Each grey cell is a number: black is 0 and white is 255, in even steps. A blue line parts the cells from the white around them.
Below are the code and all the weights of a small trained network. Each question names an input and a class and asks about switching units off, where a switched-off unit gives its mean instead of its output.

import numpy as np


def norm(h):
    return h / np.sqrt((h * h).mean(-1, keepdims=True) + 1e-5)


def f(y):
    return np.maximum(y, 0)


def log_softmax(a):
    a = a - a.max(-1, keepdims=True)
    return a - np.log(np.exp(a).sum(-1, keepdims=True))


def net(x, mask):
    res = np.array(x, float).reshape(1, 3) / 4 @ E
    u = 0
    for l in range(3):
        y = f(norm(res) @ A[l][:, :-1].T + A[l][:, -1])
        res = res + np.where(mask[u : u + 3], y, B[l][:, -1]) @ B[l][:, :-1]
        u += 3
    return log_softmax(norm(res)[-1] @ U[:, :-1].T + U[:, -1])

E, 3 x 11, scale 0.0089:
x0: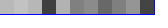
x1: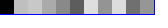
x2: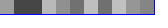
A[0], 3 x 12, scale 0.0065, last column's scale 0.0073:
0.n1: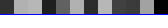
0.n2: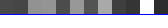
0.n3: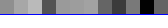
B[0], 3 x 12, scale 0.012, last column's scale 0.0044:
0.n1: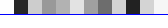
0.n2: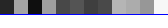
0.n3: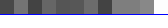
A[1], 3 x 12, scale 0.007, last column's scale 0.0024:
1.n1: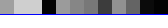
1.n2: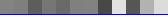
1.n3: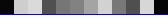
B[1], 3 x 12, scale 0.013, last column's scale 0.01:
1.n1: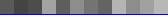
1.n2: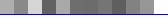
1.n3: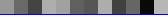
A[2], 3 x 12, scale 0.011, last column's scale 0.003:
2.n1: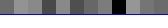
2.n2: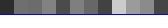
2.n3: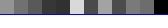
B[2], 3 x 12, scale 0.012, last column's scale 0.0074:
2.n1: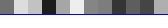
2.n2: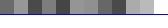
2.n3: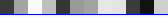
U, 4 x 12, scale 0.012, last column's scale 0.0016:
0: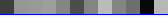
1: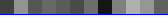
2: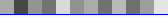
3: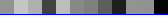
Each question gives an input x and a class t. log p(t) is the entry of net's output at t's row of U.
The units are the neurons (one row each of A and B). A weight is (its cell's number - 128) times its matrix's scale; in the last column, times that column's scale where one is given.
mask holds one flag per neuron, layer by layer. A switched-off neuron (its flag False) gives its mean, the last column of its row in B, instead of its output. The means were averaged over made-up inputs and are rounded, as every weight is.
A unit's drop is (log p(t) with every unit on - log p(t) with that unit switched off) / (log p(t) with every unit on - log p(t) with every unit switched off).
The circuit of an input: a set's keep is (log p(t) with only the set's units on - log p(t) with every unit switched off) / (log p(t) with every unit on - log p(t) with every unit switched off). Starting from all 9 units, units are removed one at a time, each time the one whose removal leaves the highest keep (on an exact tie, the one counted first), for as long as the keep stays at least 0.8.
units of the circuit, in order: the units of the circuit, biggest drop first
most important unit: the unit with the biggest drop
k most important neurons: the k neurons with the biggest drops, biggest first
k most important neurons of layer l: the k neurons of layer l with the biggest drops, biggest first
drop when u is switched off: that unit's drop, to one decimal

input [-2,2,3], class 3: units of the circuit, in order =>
1.n2
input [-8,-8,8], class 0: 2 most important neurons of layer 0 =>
0.n1; 0.n3
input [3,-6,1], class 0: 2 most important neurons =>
2.n3; 1.n2
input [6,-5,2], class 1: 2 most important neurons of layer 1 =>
1.n1; 1.n3
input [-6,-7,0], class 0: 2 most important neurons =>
2.n3; 1.n1
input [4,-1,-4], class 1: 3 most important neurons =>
0.n3; 1.n1; 1.n3
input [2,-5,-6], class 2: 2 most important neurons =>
0.n1; 1.n3
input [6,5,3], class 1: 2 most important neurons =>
1.n1; 0.n1
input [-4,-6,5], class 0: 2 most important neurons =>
0.n1; 2.n3
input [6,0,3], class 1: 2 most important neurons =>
1.n1; 0.n2
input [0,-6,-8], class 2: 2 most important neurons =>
0.n1; 1.n3
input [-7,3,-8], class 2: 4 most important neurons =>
0.n1; 1.n2; 0.n3; 1.n1
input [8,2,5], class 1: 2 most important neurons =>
1.n1; 0.n1
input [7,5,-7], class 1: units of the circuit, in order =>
1.n1
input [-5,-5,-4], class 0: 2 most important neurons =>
2.n3; 1.n1
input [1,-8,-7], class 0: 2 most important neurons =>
2.n3; 1.n2
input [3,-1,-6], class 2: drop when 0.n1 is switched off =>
1.2
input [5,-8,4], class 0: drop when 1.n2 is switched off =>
0.2
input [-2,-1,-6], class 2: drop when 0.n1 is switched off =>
1.4
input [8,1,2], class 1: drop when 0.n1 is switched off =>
0.0
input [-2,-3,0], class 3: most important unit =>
2.n1
